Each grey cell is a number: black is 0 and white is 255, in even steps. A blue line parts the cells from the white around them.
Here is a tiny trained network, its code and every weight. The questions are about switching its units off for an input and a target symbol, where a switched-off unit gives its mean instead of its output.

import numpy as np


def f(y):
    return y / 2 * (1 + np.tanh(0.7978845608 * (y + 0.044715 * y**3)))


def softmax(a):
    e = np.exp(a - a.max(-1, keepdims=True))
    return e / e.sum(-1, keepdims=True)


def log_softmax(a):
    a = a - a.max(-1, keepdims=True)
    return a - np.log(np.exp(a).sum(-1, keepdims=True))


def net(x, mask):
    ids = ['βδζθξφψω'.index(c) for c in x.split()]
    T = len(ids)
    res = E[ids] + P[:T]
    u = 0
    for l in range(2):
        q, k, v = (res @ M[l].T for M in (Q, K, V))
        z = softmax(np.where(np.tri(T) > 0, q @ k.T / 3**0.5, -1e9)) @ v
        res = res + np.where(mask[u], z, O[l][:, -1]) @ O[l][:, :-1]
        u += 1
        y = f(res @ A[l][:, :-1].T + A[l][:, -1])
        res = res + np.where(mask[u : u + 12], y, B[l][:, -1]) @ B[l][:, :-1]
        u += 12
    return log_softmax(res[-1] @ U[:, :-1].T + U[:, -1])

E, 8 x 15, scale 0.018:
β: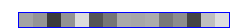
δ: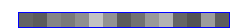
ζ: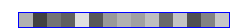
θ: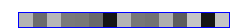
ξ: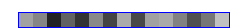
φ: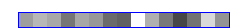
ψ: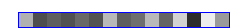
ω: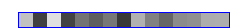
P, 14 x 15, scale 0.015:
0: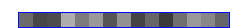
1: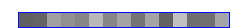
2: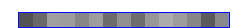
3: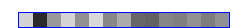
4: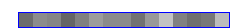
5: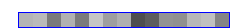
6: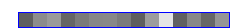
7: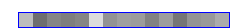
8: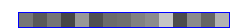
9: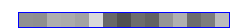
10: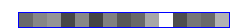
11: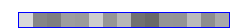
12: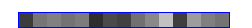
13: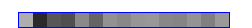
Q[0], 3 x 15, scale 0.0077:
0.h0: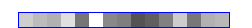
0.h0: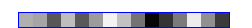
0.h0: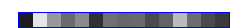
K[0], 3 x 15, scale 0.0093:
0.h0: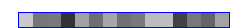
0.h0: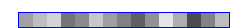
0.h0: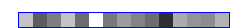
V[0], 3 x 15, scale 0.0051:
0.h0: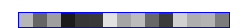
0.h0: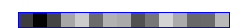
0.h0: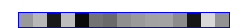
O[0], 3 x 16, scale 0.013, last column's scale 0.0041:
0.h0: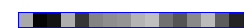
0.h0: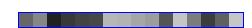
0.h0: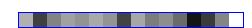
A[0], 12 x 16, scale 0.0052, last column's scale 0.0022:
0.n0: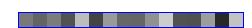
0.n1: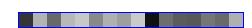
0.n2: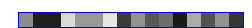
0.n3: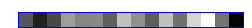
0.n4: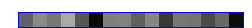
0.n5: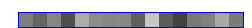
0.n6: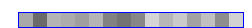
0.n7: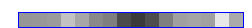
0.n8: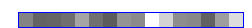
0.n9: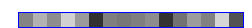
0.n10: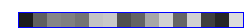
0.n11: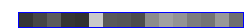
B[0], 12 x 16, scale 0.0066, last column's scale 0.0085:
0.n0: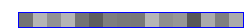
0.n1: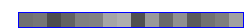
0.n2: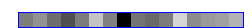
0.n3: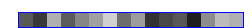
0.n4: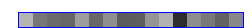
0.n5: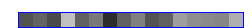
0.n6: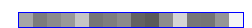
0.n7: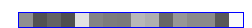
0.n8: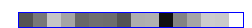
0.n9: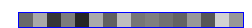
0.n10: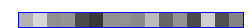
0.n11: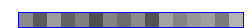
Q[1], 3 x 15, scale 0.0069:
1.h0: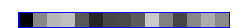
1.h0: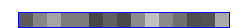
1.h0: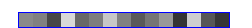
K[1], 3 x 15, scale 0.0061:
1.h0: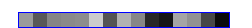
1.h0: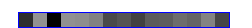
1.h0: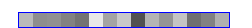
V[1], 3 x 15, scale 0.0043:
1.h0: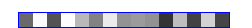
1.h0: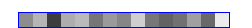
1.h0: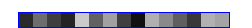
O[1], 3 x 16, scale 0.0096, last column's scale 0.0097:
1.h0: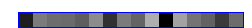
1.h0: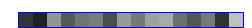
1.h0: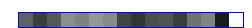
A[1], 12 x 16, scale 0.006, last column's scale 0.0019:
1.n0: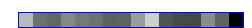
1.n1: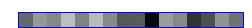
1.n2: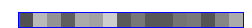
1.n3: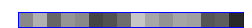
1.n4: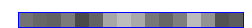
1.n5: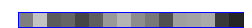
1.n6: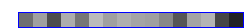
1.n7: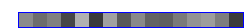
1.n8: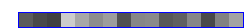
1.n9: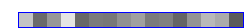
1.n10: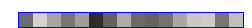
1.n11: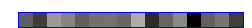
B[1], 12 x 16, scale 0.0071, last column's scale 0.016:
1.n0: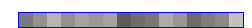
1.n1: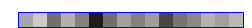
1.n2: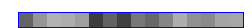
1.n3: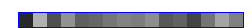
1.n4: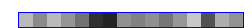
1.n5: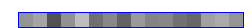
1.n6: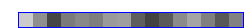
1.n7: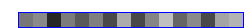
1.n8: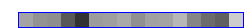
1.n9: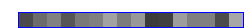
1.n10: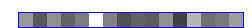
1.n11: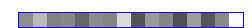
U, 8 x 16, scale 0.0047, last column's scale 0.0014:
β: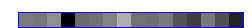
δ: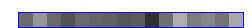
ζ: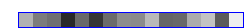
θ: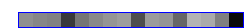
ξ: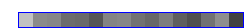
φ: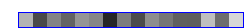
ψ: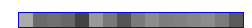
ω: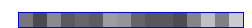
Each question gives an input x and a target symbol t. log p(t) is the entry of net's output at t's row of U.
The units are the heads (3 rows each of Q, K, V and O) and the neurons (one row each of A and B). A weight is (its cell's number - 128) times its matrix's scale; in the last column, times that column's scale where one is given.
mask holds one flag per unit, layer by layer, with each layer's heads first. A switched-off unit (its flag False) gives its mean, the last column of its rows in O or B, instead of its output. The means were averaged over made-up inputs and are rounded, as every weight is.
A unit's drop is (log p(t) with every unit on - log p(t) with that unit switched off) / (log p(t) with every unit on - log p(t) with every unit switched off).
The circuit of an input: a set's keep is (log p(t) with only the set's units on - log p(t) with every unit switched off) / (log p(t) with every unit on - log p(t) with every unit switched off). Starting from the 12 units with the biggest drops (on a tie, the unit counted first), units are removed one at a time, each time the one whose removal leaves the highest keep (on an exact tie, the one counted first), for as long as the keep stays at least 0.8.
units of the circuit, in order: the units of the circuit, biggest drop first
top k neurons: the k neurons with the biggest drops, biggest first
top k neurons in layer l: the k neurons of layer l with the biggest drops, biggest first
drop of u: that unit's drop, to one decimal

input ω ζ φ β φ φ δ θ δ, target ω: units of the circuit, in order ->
[0.h0, 0.n3]
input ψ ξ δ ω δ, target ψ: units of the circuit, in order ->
[0.h0, 0.n2]
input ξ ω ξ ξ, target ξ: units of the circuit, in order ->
[0.h0, 1.h0, 1.n1]
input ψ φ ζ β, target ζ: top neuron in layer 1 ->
[1.n4]
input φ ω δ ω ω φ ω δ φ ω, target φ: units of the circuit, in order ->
[0.h0, 0.n7]
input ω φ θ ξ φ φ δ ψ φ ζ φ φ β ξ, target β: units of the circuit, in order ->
[0.h0, 1.h0, 1.n11]
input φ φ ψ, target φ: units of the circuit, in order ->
[0.h0, 0.n7]
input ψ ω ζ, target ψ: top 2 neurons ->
[0.n2, 1.n8]
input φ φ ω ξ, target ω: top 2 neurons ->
[0.n3, 1.n9]
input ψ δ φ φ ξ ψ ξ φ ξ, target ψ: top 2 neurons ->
[0.n2, 0.n8]
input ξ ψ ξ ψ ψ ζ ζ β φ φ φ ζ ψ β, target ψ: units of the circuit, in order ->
[0.h0, 0.n2, 1.n8]
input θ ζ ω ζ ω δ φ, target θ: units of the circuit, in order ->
[0.h0, 1.n10]
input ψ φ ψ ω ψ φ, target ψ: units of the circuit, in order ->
[0.h0, 0.n2]
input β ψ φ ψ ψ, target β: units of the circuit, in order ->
[1.h0, 0.h0]
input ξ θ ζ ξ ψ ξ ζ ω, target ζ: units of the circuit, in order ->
[0.h0]
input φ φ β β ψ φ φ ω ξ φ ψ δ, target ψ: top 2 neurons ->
[0.n2, 1.n8]
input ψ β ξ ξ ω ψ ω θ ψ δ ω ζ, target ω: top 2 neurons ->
[0.n3, 1.n9]
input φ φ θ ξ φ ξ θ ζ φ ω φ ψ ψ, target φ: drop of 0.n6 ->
0.0
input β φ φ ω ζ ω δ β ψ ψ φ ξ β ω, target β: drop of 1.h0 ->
0.4
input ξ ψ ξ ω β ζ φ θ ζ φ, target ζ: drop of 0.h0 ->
1.0
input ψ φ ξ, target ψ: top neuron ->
[0.n2]
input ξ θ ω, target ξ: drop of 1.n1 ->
0.1
